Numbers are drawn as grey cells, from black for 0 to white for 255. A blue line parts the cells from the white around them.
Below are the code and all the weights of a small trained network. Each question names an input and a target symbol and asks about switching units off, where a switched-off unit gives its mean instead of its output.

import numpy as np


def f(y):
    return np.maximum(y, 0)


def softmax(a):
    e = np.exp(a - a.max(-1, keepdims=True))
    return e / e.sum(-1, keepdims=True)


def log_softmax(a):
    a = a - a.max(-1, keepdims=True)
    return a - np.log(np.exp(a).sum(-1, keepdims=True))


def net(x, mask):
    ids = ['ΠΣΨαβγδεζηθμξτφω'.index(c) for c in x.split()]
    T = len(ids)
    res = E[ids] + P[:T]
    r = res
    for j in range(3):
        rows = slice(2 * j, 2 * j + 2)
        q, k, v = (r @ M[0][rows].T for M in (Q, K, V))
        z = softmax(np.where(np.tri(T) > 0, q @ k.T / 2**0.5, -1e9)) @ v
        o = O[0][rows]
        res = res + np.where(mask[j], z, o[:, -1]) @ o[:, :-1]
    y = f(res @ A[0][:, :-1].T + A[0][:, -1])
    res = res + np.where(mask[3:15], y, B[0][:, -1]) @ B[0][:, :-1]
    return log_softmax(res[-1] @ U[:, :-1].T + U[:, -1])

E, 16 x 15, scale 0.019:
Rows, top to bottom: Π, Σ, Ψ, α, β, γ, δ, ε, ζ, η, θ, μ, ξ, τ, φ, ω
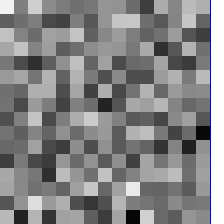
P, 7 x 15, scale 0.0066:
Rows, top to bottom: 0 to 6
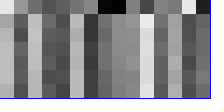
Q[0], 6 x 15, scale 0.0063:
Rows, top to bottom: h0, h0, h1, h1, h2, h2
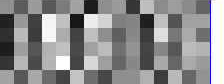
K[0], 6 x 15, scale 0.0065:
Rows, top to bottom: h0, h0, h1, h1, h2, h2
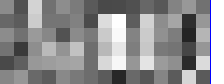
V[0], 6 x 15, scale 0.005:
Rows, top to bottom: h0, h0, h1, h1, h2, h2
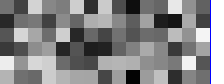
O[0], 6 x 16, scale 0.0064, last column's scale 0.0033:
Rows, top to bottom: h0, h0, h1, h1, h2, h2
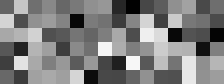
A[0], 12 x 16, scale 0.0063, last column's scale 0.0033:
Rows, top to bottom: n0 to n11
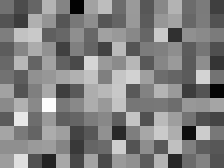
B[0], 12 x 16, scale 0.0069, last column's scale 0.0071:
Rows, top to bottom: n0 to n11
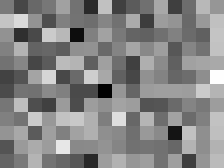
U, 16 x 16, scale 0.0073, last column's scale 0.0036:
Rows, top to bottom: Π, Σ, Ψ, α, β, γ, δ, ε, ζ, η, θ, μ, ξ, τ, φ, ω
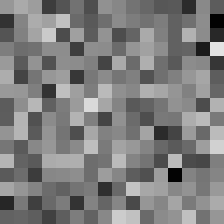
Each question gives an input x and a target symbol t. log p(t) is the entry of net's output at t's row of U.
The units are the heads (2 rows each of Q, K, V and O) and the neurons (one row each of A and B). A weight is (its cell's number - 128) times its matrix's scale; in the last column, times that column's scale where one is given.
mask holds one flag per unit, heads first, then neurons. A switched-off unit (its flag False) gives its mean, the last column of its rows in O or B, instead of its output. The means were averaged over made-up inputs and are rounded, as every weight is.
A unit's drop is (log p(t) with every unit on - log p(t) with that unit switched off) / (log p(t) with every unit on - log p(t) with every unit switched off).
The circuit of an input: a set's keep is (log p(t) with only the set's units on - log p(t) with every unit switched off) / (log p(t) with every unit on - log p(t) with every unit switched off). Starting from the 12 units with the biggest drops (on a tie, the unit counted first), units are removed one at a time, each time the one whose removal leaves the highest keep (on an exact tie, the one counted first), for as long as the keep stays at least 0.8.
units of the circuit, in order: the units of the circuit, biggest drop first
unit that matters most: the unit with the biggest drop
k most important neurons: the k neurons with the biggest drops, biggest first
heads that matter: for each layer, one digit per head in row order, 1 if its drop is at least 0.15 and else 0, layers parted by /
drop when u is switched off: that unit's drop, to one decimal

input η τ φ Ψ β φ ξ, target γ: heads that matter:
110
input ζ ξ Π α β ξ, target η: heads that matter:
110
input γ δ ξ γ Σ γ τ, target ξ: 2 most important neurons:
(n2, n8)
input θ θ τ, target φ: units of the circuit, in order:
(h2, n6, h1)
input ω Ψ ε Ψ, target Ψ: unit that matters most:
h2
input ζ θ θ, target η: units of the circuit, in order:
(h0, n9, h1)
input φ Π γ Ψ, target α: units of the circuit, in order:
(h1, n2)
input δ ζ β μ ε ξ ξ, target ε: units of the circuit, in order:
(h0, h1)
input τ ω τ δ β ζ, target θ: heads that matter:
100
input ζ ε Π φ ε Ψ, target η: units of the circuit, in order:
(h0, h1, n9)
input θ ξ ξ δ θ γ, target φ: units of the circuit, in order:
(h2, n6)
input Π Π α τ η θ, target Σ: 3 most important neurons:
(n2, n8, n11)
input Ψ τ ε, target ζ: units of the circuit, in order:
(h1, h0)
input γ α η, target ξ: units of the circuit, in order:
(h0)
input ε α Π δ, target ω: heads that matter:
110
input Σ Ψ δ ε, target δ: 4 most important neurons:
(n4, n8, n0, n1)
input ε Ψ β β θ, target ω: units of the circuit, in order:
(h1, h0, n5)
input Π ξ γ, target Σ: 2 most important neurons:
(n2, n11)
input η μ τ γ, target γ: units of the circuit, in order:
(h0, h1)
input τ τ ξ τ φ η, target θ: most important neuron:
(n5)
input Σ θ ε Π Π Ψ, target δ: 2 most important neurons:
(n4, n0)
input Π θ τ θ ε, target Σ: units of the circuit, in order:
(h2, h0, n2, n8)
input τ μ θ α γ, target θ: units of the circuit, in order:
(h0, n5)
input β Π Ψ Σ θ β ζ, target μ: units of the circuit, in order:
(h2, h1)
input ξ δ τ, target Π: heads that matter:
011
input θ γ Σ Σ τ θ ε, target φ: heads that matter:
111
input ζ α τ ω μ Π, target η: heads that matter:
110
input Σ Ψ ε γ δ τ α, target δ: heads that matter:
001
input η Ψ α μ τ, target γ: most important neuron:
(n0)
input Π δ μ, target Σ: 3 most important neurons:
(n11, n8, n2)
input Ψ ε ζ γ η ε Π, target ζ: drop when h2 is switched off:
0.1
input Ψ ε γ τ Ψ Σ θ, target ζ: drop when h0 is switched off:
0.2
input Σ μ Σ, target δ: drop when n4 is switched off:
0.3
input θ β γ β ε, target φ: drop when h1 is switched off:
0.3
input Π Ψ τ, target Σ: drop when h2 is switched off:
0.7
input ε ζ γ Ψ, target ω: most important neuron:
(n6)
